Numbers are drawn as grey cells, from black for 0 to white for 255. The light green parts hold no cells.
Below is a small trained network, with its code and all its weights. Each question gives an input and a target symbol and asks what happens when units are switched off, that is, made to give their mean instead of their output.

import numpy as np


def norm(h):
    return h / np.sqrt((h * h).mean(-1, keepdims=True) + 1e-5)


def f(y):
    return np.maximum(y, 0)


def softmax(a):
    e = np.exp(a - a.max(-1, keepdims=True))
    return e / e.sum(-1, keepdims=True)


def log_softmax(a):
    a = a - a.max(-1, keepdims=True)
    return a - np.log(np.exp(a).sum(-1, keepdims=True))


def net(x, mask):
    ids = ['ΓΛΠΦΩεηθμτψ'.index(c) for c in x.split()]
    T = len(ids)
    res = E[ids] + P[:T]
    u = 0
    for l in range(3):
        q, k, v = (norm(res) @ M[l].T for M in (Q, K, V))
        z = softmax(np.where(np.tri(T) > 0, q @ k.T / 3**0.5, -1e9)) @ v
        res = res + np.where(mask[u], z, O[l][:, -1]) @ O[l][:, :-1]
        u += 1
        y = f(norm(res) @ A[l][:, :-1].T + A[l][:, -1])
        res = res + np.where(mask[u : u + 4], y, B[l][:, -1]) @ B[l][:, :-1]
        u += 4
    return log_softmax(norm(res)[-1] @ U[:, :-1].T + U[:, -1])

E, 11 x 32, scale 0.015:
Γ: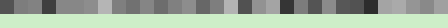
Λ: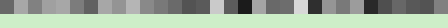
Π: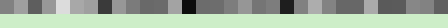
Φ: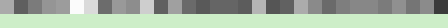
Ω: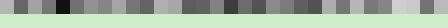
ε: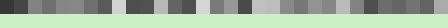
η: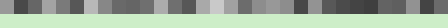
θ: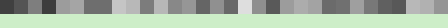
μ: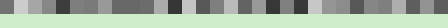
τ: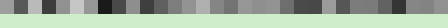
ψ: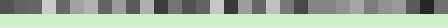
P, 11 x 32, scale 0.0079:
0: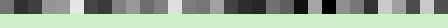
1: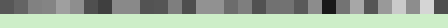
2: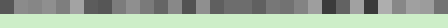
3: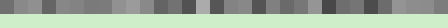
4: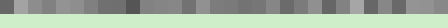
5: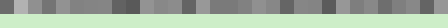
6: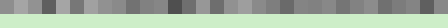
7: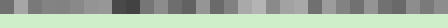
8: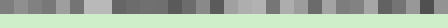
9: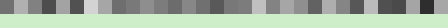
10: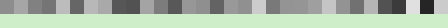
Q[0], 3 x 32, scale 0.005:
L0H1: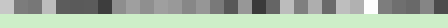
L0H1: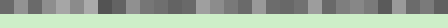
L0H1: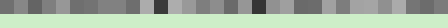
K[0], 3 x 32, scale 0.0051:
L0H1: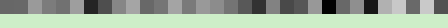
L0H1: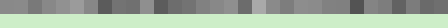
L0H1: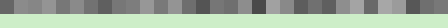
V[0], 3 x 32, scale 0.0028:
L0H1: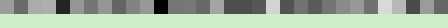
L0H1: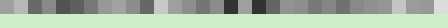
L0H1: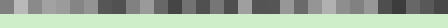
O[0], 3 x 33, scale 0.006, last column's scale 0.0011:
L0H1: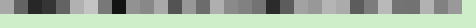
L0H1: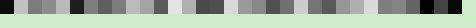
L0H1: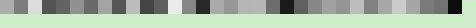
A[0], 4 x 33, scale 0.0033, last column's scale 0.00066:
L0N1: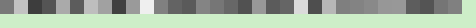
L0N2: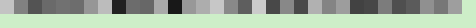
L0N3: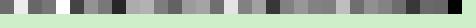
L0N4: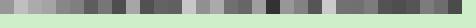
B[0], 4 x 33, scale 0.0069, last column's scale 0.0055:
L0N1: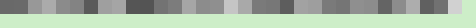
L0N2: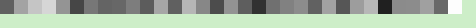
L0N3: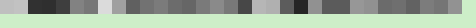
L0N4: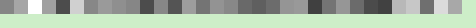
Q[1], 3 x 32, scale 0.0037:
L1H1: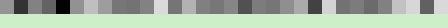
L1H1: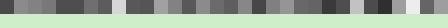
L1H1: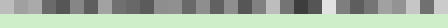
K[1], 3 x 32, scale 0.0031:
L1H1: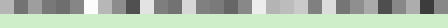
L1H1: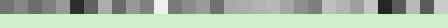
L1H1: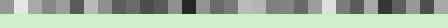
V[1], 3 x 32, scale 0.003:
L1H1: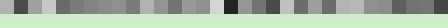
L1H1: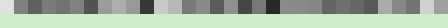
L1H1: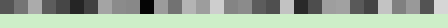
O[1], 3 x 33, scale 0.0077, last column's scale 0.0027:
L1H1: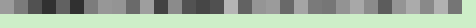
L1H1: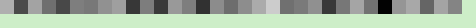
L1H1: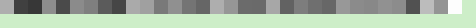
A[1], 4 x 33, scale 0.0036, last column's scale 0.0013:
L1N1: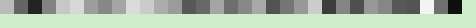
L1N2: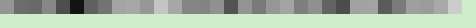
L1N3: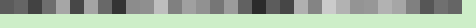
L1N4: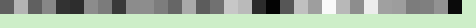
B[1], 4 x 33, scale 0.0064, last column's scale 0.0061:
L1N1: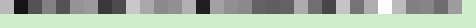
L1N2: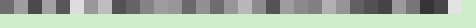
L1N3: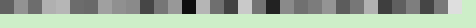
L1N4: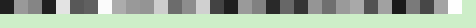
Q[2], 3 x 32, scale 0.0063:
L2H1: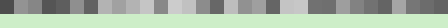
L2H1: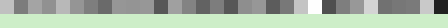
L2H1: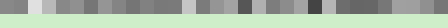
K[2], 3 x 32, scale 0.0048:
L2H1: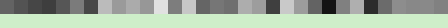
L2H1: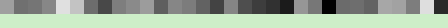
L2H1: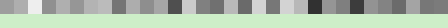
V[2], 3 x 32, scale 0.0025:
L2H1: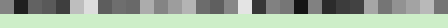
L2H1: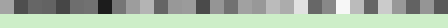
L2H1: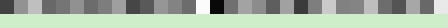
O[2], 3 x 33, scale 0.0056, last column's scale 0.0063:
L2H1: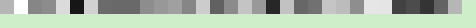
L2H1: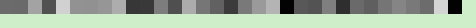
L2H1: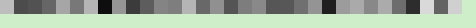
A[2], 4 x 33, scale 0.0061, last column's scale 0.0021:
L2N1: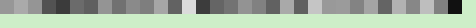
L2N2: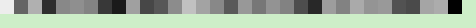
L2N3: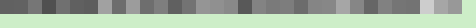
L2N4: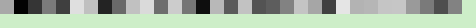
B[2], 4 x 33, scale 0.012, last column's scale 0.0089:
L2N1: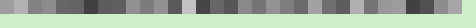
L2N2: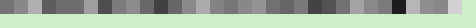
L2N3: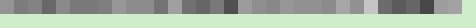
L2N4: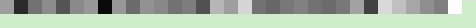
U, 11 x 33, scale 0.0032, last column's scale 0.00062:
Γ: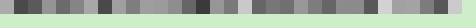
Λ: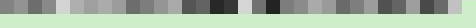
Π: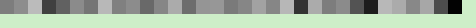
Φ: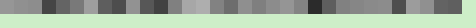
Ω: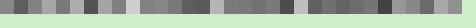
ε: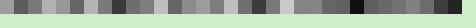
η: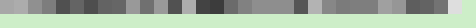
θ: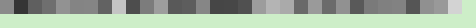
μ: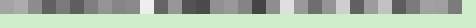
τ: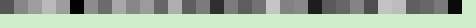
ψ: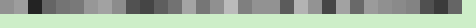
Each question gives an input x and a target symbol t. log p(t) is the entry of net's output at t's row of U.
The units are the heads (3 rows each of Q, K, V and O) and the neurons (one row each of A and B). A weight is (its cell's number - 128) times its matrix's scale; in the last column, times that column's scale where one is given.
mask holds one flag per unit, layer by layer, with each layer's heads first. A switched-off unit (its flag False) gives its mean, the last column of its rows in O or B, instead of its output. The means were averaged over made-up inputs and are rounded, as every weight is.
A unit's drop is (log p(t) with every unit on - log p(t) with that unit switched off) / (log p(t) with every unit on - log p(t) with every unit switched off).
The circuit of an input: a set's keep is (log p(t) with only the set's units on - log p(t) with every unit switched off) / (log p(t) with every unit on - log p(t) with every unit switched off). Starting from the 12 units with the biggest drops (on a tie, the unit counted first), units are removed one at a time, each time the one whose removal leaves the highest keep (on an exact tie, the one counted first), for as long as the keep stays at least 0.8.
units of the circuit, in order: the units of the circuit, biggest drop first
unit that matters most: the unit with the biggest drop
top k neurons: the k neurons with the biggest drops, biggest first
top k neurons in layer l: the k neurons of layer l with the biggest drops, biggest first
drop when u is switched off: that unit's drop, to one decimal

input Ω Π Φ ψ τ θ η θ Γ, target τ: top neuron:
L2N4
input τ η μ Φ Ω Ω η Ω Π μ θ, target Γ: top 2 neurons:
L2N4; L0N2
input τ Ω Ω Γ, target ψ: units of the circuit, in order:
L0H1; L0N3; L0N1
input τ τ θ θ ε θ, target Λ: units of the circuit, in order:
L0H1; L2N4; L1N2
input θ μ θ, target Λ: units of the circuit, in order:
L2H1; L1H1; L1N1; L2N4
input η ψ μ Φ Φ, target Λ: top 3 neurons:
L1N1; L2N4; L2N2
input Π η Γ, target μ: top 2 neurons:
L2N4; L2N3
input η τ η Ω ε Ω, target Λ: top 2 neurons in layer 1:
L1N4; L1N3
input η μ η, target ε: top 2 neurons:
L2N4; L0N2
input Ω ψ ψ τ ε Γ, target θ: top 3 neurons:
L2N4; L2N3; L2N2
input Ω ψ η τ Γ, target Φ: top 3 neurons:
L2N2; L1N4; L2N4
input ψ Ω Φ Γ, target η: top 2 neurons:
L2N1; L2N4
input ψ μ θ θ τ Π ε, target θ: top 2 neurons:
L2N4; L2N2
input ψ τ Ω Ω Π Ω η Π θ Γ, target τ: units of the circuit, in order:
L0H1
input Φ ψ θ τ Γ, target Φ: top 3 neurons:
L2N2; L2N4; L1N4
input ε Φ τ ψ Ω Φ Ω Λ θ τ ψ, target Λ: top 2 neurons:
L1N4; L2N4
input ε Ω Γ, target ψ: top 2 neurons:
L0N3; L2N4
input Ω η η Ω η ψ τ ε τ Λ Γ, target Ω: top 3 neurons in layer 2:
L2N4; L2N3; L2N2
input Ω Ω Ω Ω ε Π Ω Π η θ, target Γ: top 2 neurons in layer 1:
L1N4; L1N3
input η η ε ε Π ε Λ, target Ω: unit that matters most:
L2H1
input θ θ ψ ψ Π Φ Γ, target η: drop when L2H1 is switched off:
0.4
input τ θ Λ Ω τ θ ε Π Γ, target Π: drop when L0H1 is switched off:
0.8
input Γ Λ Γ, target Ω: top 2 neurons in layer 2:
L2N4; L2N3
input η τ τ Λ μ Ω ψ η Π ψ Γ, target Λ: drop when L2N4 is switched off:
0.1
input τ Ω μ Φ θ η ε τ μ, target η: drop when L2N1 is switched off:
0.5
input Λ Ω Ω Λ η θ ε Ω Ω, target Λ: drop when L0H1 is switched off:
2.0
